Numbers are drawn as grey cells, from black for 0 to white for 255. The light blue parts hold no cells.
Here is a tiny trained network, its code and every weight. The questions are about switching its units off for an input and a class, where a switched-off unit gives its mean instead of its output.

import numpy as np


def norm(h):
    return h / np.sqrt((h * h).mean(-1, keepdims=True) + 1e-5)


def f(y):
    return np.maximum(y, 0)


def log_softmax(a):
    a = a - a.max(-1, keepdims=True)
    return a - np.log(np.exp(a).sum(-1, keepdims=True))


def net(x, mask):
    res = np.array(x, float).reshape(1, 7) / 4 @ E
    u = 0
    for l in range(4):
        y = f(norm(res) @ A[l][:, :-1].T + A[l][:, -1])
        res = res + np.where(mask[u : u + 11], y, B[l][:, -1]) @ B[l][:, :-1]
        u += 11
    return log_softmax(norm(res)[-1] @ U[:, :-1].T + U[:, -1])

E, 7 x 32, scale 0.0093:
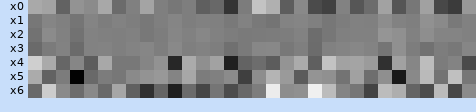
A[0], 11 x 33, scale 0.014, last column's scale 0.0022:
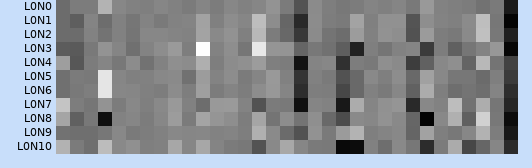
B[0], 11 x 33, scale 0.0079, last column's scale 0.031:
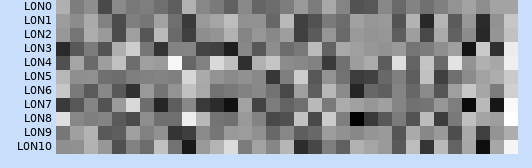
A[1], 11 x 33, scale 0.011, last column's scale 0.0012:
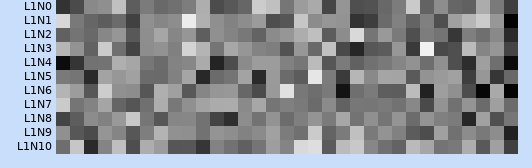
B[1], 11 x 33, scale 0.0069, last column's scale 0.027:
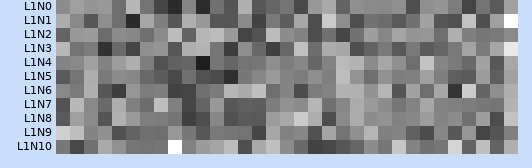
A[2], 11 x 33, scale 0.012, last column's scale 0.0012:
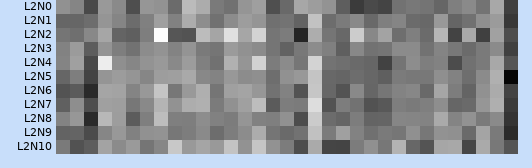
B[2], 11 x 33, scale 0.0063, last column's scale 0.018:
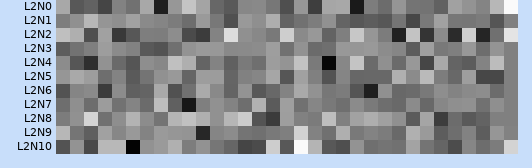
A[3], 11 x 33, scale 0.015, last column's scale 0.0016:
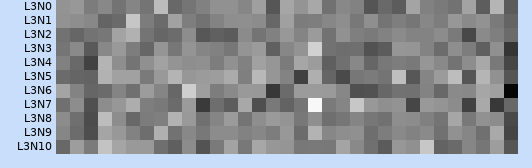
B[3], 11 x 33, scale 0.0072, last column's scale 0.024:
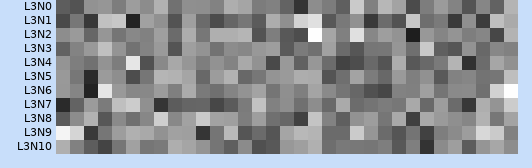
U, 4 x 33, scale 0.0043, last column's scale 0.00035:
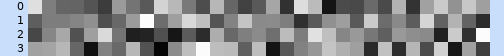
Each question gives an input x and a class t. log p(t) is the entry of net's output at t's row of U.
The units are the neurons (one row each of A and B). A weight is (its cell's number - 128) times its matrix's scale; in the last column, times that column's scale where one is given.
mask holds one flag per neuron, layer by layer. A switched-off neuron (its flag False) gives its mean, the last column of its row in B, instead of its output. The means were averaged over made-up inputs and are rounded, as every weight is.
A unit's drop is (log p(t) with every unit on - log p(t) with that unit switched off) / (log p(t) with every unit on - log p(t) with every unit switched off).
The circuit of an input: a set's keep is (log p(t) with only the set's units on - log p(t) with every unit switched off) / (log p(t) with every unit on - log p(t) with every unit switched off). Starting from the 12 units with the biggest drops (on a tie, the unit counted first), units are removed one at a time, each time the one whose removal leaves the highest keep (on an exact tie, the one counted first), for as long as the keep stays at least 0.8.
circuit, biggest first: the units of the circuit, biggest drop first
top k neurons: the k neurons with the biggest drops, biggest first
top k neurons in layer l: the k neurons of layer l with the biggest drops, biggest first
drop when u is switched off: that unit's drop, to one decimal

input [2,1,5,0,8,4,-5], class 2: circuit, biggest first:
(L0N7)
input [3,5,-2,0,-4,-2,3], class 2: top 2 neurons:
(L0N8 L0N10)
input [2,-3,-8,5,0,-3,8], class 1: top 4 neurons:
(L0N8 L0N10 L0N7 L0N6)
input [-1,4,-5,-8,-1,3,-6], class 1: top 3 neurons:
(L0N4 L0N3 L0N8)
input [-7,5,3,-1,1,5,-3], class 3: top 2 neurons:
(L0N1 L0N2)
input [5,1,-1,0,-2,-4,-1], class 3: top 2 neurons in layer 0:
(L0N10 L0N8)
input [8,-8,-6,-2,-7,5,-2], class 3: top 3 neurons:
(L0N10 L0N7 L1N6)
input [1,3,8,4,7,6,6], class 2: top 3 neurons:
(L0N8 L0N6 L0N5)
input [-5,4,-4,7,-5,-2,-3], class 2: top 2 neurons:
(L0N3 L0N10)
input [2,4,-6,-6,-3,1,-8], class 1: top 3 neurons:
(L0N4 L0N3 L0N10)
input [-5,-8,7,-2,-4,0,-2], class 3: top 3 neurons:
(L0N1 L0N2 L0N7)
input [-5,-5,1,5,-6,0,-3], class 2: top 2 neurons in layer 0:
(L0N3 L0N10)
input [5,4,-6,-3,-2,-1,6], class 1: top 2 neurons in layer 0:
(L0N8 L0N10)
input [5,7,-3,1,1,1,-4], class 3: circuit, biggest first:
(L0N10)
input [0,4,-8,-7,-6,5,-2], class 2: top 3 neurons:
(L0N3 L0N6 L0N5)
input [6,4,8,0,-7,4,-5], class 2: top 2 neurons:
(L0N3 L0N1)
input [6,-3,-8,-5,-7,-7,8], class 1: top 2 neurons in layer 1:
(L1N10 L1N1)
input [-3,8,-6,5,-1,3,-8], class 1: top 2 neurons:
(L0N4 L0N3)
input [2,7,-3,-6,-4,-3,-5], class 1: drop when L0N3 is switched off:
0.7
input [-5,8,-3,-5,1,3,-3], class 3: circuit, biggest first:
(L0N1)
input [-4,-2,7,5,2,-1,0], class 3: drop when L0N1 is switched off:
0.0
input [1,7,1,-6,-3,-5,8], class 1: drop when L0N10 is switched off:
0.9
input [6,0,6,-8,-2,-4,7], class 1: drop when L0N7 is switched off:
0.9
